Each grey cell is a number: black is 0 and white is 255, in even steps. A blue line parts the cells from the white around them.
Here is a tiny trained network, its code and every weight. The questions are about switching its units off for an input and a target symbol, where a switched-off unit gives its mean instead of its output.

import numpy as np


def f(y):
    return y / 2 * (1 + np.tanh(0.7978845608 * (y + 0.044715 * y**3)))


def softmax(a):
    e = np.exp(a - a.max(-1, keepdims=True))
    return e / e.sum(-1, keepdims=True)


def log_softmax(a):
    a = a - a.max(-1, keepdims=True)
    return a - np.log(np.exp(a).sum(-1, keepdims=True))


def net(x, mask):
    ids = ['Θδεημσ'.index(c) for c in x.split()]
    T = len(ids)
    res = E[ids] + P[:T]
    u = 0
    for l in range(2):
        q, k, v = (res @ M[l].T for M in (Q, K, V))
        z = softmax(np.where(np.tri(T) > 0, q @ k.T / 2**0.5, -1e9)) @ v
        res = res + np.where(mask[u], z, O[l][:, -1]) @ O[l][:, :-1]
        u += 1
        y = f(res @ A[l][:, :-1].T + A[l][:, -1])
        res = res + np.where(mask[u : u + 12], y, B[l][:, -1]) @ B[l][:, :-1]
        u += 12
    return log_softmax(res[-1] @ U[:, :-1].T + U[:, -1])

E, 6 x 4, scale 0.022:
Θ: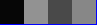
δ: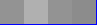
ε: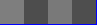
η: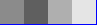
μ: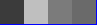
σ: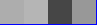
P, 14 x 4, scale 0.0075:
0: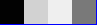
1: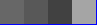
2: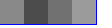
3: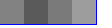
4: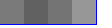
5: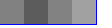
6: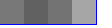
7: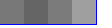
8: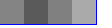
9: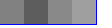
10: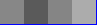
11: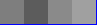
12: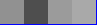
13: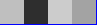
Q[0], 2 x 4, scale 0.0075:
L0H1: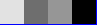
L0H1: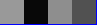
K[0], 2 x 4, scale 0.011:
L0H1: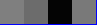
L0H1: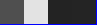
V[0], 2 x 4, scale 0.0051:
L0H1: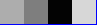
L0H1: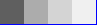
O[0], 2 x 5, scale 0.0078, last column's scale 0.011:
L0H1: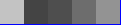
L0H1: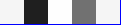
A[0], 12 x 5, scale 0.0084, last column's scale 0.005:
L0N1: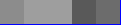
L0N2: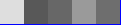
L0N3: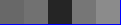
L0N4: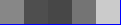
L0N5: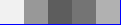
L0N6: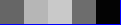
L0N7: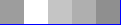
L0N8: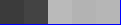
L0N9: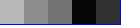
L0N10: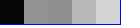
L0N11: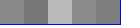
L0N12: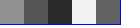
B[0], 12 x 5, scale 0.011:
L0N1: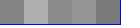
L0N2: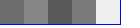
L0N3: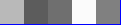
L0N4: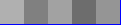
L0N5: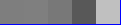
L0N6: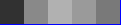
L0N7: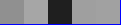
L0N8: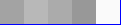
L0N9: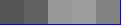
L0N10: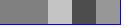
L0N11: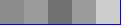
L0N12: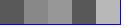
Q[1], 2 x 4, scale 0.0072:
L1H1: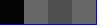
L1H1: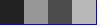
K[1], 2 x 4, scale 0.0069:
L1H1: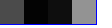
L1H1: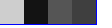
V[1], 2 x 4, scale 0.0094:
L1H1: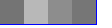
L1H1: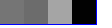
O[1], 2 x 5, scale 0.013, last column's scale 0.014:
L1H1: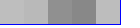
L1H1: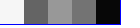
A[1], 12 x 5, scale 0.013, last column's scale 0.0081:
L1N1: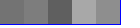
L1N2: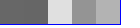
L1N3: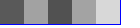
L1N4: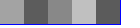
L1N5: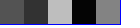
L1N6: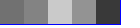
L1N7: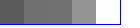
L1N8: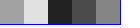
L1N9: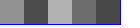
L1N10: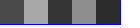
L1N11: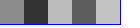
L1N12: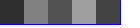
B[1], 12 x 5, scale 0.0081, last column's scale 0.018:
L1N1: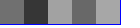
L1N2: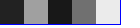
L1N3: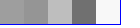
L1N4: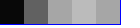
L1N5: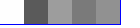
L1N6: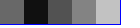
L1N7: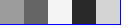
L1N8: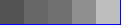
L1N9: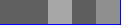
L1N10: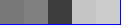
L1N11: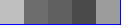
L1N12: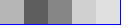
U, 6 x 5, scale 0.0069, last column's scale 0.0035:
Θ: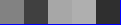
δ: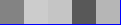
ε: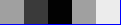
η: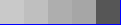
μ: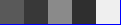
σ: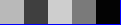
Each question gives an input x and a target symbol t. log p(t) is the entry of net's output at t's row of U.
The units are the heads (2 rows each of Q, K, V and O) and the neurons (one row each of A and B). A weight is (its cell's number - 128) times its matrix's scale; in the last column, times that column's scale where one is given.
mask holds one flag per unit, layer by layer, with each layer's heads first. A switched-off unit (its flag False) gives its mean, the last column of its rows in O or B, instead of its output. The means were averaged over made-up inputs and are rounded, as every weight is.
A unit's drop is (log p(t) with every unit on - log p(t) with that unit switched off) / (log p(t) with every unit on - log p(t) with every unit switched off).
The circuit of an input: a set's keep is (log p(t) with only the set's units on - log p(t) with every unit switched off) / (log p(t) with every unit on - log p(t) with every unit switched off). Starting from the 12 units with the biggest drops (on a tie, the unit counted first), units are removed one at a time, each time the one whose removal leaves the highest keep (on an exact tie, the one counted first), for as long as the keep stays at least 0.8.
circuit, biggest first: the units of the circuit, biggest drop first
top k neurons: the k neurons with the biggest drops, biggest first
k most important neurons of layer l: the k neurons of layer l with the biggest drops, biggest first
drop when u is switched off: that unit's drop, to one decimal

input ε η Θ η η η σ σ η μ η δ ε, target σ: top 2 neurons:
(L1N2, L1N5)
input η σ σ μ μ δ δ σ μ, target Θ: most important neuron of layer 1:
(L1N12)
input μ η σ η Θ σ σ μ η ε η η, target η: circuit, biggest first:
(L1H1, L0H1)
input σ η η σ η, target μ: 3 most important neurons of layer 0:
(L0N12, L0N7, L0N8)
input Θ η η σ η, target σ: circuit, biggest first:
(L0N10, L1H1)
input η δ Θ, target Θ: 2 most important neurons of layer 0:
(L0N7, L0N8)
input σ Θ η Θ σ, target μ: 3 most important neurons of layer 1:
(L1N12, L1N10, L1N2)
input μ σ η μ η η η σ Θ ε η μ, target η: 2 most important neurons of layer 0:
(L0N10, L0N2)
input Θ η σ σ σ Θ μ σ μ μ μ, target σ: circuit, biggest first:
(L1H1, L0N10, L0H1)
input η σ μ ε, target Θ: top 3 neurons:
(L0N4, L0N8, L1N12)
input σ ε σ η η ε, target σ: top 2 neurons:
(L0N8, L1N2)
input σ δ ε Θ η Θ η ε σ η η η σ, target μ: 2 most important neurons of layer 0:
(L0N8, L0N5)
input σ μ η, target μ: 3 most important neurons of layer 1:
(L1N12, L1N10, L1N2)
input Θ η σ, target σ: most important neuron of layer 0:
(L0N10)
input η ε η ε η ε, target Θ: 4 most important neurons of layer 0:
(L0N3, L0N2, L0N4, L0N12)
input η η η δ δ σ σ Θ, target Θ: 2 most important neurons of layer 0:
(L0N8, L0N7)
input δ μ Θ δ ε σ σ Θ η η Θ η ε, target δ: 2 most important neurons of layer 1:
(L1N6, L1N12)
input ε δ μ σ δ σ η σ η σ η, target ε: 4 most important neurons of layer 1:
(L1N7, L1N3, L1N2, L1N6)
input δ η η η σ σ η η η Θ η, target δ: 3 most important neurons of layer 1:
(L1N12, L1N10, L1N8)
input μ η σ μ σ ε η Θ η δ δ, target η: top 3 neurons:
(L0N7, L1N6, L1N2)
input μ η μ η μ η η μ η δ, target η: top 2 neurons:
(L0N7, L1N6)
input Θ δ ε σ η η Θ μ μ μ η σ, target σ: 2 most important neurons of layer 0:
(L0N10, L0N11)
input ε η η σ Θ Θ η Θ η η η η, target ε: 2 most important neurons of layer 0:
(L0N10, L0N8)
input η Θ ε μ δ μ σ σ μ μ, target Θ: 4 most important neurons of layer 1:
(L1N12, L1N10, L1N6, L1N11)
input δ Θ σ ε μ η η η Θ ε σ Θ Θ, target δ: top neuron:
(L0N6)
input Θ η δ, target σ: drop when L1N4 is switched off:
0.1
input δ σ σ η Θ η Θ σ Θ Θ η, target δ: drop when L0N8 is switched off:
0.1
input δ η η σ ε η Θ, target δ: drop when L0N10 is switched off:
0.3
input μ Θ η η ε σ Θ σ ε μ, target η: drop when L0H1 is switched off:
0.4
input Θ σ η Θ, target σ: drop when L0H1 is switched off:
0.2
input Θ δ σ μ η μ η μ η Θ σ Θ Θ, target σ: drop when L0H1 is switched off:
0.4
